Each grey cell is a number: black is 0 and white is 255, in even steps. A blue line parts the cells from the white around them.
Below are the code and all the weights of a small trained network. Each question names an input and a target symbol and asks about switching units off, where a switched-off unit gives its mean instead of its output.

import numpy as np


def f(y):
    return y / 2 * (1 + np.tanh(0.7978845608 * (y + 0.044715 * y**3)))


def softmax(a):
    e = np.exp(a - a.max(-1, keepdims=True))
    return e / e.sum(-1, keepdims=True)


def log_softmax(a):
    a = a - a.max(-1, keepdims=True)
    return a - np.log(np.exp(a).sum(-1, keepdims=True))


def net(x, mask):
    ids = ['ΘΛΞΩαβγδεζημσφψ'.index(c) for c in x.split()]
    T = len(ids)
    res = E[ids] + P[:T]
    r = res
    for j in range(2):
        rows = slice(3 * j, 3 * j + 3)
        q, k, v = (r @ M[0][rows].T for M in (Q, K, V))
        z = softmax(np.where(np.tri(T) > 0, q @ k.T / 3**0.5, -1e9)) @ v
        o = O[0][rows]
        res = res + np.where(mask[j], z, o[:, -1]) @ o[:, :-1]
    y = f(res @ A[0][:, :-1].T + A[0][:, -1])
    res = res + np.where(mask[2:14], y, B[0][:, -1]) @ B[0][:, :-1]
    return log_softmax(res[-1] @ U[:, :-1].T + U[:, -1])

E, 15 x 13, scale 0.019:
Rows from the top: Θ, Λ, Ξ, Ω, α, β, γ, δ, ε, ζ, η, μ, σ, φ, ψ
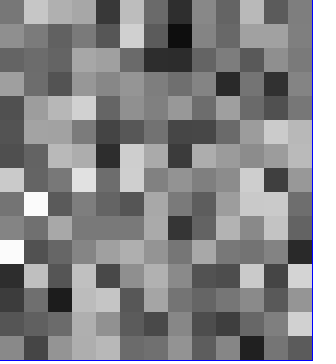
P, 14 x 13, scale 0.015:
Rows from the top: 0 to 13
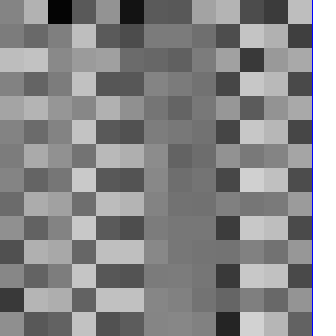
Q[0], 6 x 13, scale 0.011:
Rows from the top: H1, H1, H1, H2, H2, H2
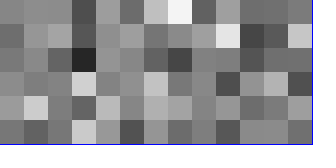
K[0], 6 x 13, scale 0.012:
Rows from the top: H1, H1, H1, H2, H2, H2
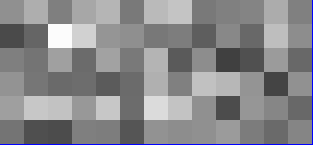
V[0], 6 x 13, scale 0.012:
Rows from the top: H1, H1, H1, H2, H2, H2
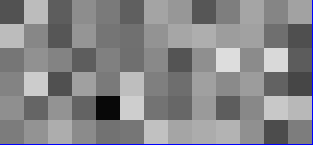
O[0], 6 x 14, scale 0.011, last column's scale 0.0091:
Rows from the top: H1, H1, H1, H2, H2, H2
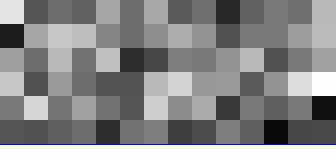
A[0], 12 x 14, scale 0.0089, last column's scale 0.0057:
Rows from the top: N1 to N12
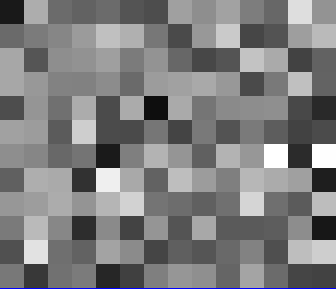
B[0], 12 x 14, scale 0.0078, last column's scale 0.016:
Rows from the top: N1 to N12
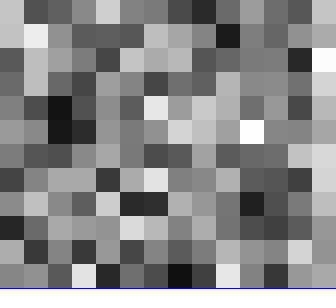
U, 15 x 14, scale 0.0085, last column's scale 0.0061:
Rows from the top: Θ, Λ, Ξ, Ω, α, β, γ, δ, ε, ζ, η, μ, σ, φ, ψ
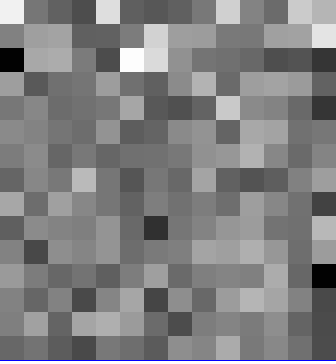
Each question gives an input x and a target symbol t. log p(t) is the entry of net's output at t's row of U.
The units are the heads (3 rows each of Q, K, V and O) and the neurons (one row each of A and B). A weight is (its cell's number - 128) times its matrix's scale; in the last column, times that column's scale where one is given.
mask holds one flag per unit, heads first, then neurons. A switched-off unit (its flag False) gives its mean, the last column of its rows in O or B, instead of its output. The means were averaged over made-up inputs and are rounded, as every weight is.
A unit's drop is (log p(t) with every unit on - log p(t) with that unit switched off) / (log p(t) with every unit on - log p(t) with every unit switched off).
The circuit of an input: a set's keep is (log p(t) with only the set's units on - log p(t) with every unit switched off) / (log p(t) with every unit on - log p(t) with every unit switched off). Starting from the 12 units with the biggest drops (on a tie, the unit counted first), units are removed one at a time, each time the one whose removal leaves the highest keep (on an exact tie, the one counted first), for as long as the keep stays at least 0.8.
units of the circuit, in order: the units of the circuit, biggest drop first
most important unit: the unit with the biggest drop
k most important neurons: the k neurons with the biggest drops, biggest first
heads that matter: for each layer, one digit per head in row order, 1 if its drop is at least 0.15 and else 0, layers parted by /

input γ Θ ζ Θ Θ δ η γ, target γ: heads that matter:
01
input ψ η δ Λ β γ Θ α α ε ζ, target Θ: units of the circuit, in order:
H1
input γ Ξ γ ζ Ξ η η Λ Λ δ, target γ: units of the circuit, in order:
H2; N6
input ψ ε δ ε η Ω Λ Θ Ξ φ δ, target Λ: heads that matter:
10
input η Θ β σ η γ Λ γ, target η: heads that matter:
10
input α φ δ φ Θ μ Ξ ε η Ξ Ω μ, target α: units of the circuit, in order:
H2; N12
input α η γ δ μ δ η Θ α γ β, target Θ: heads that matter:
10
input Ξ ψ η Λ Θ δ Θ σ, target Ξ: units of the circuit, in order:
N8; H2
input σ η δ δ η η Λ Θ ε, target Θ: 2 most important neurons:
N3; N1
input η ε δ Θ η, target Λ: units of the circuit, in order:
H1; N2
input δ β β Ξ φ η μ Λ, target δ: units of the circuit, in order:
H1; N7; N3
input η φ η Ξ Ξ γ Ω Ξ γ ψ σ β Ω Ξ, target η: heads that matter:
10
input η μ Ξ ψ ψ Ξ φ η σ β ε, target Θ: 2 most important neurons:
N3; N8
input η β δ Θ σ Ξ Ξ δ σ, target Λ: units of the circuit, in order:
N2; N1; H1
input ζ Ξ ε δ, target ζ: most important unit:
N3
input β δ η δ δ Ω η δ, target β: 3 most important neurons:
N3; N9; N6
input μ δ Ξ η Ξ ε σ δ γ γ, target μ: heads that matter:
10
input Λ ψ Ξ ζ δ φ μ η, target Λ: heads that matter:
01
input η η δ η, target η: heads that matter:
11
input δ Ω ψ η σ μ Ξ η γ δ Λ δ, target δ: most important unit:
H1
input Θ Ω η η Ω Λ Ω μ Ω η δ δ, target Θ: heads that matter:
01
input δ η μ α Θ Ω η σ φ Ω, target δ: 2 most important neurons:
N3; N12
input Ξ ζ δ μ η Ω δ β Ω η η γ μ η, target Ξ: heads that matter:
01
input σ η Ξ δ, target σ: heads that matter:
11
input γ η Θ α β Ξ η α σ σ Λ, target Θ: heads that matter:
10
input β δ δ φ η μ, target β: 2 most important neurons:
N3; N9
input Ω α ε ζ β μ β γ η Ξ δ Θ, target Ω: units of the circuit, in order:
N7; H1; H2; N8
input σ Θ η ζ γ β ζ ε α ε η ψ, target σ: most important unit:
H2
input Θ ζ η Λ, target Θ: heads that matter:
01
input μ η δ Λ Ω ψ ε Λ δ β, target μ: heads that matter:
10
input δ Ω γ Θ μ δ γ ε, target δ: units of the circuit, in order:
H1; N7
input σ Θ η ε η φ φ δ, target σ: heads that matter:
11
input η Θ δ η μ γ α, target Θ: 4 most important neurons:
N3; N8; N4; N10
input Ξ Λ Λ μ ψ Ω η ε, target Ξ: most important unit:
N8
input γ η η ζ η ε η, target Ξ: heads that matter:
10
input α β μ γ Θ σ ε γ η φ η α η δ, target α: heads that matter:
01
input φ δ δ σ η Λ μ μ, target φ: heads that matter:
11
